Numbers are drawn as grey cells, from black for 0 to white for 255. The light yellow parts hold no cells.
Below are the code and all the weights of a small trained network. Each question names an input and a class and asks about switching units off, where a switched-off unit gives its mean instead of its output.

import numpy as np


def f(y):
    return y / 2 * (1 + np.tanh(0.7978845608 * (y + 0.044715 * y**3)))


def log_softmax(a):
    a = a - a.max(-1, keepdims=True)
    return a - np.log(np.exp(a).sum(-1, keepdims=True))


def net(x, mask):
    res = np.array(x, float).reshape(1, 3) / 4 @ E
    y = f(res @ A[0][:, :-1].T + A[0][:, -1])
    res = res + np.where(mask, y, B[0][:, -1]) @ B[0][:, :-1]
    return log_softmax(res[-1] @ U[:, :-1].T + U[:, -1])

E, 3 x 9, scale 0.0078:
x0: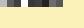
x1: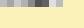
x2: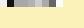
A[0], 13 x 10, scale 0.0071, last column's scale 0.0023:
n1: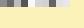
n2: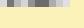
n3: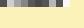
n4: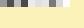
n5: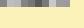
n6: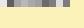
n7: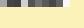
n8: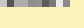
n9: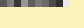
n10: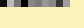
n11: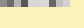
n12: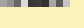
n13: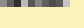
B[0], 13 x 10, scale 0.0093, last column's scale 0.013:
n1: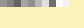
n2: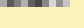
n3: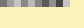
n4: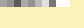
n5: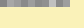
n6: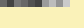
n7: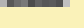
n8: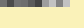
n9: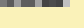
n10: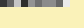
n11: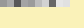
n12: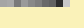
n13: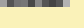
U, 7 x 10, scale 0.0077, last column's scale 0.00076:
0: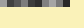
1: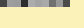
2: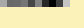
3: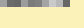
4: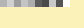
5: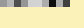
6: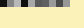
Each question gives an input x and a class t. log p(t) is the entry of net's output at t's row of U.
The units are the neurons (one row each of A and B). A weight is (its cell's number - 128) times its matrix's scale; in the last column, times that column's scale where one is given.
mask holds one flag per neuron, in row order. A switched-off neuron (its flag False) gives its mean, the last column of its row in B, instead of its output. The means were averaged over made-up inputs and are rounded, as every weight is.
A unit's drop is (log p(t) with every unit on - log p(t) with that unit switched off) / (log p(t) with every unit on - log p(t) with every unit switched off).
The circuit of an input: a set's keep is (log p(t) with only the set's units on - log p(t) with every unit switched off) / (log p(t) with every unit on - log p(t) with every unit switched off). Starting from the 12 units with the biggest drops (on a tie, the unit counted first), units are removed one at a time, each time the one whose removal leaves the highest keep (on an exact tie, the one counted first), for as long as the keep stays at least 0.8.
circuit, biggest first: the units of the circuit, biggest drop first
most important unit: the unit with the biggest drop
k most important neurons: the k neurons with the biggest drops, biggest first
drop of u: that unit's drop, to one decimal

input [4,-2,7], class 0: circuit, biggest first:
n7, n6
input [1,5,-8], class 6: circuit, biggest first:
n10, n4
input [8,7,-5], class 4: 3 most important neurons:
n3, n5, n2
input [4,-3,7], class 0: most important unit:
n7
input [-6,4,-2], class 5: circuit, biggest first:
n6, n8
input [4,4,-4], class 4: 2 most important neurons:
n3, n5
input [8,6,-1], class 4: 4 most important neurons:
n12, n2, n3, n5
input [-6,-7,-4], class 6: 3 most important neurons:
n10, n4, n1
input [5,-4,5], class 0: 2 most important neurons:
n6, n8
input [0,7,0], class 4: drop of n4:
0.3
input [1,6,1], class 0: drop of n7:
-0.1
